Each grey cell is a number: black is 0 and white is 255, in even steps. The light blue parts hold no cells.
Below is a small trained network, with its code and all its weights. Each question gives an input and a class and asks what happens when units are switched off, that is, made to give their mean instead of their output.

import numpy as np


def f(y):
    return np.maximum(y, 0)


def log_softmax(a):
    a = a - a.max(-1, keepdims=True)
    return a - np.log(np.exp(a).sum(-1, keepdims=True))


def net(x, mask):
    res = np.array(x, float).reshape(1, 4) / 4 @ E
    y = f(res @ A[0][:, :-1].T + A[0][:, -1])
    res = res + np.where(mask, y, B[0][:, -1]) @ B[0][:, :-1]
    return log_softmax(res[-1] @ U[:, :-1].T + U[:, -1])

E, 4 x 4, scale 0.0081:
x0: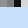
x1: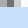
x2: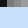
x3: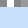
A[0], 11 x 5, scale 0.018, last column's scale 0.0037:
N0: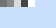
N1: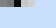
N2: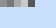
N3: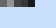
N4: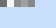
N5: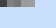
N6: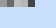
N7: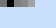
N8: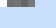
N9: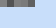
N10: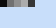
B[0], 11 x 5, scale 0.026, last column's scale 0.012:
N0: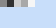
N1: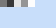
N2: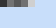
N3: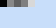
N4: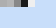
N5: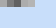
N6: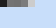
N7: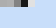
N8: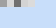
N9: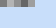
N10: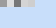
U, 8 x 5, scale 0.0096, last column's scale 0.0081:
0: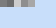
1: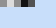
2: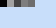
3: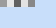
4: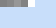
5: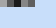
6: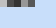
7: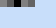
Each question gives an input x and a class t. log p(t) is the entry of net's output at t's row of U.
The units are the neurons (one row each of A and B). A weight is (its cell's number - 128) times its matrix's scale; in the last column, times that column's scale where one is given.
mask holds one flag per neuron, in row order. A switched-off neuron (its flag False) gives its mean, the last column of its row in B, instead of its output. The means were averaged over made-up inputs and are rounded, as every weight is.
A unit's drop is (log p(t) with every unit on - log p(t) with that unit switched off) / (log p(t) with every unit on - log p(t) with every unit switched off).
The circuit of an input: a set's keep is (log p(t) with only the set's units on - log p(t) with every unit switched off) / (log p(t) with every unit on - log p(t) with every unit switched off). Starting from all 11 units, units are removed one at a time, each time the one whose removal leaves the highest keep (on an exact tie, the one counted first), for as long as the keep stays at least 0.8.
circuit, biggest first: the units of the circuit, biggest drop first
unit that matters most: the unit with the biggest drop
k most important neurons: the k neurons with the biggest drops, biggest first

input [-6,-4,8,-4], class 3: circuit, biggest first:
(N10)
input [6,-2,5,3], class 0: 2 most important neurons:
(N1, N8)
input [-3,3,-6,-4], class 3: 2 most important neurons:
(N8, N4)
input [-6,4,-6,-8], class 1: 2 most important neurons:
(N7, N1)
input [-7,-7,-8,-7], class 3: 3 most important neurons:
(N8, N1, N4)
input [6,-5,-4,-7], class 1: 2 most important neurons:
(N7, N0)
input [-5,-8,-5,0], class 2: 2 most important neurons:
(N3, N1)
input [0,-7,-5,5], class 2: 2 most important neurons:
(N3, N7)
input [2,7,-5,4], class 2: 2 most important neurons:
(N2, N6)
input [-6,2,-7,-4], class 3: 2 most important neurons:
(N8, N1)
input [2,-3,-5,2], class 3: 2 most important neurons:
(N8, N0)
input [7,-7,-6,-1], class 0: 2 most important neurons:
(N1, N2)
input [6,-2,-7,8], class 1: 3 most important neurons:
(N4, N0, N10)
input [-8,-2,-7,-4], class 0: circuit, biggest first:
(N0)
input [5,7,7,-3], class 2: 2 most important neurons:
(N2, N6)
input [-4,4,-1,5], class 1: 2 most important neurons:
(N4, N1)
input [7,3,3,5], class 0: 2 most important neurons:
(N1, N7)
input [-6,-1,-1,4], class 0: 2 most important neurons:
(N0, N7)
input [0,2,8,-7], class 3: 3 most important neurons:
(N10, N4, N5)
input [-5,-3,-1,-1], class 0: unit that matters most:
N0
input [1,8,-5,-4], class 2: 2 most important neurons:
(N6, N2)
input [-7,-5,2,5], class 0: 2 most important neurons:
(N0, N7)
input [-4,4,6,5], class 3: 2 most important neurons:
(N10, N7)
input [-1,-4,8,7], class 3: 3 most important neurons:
(N10, N7, N5)
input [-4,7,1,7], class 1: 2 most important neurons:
(N4, N3)
